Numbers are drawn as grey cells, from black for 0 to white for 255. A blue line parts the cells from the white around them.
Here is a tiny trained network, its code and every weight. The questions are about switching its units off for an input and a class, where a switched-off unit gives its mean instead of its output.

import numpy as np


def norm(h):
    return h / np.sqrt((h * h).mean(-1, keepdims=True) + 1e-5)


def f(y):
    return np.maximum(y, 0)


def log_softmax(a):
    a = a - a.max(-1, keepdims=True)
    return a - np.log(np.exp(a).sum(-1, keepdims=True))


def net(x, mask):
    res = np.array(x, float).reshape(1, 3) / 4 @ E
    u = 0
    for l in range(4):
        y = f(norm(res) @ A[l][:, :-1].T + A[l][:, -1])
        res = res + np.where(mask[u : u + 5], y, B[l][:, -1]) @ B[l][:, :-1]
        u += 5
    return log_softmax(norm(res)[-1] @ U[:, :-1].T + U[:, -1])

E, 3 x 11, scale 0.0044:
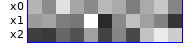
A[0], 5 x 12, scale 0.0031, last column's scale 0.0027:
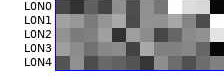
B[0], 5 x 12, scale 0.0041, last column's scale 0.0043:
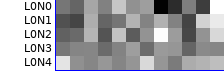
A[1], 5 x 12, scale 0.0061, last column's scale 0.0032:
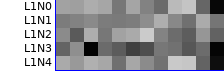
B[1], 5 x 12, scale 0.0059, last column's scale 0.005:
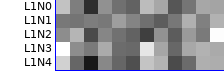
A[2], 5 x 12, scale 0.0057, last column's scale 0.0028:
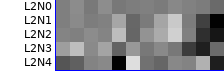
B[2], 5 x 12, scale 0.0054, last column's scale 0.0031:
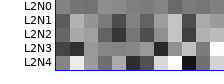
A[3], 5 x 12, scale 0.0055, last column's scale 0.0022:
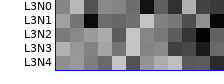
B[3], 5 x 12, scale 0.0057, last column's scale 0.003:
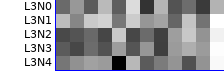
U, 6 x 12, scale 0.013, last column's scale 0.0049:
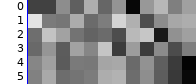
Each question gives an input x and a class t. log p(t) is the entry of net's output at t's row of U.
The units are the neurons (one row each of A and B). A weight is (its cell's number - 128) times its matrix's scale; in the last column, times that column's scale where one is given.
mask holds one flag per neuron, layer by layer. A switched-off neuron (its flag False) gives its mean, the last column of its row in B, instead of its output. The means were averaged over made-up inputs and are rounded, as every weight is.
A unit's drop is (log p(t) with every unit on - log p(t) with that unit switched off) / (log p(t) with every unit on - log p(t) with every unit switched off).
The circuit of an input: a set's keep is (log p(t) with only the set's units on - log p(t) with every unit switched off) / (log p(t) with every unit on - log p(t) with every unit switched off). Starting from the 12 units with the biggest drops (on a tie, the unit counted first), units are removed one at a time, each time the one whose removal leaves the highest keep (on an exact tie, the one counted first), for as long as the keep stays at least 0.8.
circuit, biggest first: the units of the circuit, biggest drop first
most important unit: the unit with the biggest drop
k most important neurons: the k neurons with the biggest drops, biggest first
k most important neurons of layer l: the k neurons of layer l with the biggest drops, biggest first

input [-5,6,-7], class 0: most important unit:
L2N3
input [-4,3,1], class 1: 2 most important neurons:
(L0N0; L0N2)
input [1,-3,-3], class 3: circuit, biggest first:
(L1N2; L3N0)
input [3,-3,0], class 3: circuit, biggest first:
(L1N2; L3N0)
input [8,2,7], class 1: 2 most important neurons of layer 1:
(L1N4; L1N0)
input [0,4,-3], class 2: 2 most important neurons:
(L0N0; L2N2)
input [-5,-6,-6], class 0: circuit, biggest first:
(L3N2; L3N3)
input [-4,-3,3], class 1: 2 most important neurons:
(L0N1; L2N3)
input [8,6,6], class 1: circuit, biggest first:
(L1N4; L1N0)
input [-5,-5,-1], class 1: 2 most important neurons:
(L1N3; L0N1)
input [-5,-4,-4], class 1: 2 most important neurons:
(L0N0; L1N3)
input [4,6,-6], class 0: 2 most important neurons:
(L2N3; L0N2)
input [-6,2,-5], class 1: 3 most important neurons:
(L1N3; L0N0; L3N1)
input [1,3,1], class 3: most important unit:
L0N1
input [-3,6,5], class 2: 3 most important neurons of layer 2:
(L2N3; L2N2; L2N1)
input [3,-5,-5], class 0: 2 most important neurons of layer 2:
(L2N3; L2N2)
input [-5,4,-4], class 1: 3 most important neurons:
(L0N0; L1N3; L0N2)
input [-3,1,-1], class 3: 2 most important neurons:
(L0N4; L3N0)
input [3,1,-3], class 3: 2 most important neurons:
(L1N2; L3N0)
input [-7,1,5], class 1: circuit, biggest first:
(L1N3)
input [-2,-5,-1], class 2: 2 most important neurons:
(L2N4; L0N0)
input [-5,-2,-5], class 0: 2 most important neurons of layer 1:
(L1N4; L1N0)
